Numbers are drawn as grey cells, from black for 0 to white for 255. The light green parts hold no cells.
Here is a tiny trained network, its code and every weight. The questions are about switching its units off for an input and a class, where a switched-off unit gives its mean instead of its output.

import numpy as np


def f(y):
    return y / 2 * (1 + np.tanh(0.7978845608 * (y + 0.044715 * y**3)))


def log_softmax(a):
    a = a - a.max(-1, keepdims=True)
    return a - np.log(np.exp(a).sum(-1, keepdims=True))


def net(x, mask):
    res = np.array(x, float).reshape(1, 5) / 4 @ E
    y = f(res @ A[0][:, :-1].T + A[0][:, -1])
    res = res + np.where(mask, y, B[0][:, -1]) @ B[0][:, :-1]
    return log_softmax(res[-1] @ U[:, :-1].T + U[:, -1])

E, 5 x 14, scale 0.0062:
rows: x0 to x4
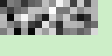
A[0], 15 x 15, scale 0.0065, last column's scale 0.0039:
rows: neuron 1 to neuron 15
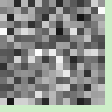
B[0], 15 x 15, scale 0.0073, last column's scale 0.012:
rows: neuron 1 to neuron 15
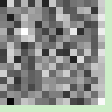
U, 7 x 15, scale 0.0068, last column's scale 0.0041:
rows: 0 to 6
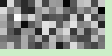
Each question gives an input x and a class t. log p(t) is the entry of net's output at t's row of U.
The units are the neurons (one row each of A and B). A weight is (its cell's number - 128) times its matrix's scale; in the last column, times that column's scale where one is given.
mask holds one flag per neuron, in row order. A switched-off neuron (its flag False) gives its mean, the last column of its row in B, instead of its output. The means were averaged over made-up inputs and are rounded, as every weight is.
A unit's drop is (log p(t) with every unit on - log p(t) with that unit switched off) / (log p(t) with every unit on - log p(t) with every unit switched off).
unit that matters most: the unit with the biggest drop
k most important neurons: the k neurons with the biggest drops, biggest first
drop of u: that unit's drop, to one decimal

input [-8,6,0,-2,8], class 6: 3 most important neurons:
neuron 5; neuron 1; neuron 12
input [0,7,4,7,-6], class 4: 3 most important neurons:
neuron 8; neuron 11; neuron 1
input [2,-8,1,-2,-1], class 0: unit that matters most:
neuron 15
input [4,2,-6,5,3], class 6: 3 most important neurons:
neuron 4; neuron 2; neuron 9
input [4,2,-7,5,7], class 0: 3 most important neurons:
neuron 5; neuron 8; neuron 14
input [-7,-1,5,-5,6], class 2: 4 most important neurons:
neuron 5; neuron 13; neuron 9; neuron 11
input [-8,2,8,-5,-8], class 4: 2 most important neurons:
neuron 9; neuron 15
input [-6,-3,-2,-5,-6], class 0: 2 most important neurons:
neuron 9; neuron 15
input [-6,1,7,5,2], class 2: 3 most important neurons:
neuron 5; neuron 9; neuron 13
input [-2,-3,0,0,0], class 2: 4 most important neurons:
neuron 9; neuron 13; neuron 11; neuron 12
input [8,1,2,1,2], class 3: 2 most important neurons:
neuron 10; neuron 15
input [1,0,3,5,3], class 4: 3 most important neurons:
neuron 8; neuron 4; neuron 10
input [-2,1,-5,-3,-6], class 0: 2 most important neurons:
neuron 5; neuron 15
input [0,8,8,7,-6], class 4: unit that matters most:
neuron 11
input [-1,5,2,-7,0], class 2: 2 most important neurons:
neuron 8; neuron 1
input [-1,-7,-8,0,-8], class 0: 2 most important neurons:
neuron 5; neuron 15
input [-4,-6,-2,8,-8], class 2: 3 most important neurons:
neuron 9; neuron 13; neuron 11
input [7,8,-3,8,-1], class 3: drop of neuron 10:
0.1
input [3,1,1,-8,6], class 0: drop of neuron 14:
0.0
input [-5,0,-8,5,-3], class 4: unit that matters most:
neuron 8
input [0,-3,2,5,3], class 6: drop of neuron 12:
-0.1
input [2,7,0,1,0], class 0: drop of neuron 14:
0.1
